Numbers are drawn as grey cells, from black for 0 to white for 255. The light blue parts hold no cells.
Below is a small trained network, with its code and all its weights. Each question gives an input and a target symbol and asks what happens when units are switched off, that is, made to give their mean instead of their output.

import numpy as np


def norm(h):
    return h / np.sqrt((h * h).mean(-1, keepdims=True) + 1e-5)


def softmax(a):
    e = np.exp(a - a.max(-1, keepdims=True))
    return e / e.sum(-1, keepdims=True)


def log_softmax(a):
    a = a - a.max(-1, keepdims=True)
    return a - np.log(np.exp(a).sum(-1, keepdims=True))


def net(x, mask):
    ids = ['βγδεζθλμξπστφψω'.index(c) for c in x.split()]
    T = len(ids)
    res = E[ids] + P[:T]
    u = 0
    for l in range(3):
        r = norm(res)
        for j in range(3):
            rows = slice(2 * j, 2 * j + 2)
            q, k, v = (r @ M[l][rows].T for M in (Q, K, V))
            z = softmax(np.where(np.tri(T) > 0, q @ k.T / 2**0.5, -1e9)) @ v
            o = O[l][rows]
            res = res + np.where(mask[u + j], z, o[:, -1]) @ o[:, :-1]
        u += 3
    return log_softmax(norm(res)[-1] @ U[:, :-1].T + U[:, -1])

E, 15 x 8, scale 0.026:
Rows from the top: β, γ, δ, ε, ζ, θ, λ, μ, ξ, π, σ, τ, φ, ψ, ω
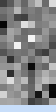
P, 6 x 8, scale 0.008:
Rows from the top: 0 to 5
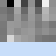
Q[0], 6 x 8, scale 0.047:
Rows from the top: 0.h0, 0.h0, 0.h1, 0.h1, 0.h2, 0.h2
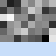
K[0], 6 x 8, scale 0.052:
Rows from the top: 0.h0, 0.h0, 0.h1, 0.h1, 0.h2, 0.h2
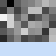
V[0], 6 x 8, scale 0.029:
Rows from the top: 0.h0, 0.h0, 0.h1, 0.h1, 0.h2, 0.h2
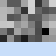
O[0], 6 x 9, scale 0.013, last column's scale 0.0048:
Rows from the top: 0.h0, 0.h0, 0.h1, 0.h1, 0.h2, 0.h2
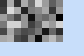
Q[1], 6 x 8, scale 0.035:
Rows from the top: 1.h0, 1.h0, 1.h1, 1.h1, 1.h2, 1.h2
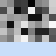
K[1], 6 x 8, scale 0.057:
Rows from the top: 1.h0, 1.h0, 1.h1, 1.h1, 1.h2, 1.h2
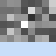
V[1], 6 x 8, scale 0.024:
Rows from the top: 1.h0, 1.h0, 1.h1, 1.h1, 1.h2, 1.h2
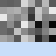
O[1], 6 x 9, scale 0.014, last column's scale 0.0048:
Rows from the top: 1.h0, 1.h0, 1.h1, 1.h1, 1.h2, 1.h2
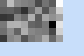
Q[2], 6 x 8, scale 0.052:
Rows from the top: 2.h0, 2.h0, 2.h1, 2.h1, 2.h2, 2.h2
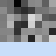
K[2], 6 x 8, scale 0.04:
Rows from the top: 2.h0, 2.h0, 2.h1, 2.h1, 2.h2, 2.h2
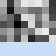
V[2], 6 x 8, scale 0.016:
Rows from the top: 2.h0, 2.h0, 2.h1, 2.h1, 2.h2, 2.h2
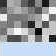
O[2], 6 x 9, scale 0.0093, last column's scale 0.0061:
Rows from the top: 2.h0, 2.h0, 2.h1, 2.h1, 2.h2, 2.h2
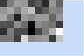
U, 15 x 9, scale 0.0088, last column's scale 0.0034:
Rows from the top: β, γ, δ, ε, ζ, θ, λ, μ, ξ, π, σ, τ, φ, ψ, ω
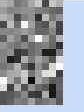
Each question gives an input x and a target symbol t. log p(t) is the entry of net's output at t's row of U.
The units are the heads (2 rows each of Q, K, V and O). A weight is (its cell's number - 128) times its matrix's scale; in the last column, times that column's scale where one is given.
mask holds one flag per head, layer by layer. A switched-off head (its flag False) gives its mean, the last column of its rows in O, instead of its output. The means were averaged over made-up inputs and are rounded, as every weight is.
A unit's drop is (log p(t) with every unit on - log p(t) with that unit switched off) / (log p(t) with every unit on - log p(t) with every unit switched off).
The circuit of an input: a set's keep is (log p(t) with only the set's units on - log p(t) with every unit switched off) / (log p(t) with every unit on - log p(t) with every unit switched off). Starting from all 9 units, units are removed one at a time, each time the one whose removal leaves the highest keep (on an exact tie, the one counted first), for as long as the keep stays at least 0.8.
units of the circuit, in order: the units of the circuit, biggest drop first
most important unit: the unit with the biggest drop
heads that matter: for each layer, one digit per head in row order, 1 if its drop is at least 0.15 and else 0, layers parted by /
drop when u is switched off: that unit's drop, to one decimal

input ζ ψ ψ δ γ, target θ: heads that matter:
011 / 000 / 000
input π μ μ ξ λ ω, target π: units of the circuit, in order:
0.h1, 1.h0
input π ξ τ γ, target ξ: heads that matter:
101 / 000 / 000
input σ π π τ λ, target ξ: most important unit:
0.h2
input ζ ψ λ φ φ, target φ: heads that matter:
110 / 000 / 000
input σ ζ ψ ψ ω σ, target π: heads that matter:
001 / 000 / 011
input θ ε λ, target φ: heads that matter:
111 / 010 / 000
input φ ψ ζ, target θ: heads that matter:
111 / 000 / 000
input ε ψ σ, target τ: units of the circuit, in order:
0.h0, 1.h1, 0.h1
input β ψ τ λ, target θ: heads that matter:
111 / 100 / 000
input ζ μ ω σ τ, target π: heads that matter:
010 / 110 / 001
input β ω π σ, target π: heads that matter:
010 / 000 / 011
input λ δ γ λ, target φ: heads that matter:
101 / 000 / 000
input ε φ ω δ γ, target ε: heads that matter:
010 / 100 / 100
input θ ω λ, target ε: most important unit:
2.h0
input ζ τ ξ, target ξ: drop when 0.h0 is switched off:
0.1
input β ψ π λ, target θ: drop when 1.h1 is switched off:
0.2
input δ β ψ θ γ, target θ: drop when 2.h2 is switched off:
-0.1
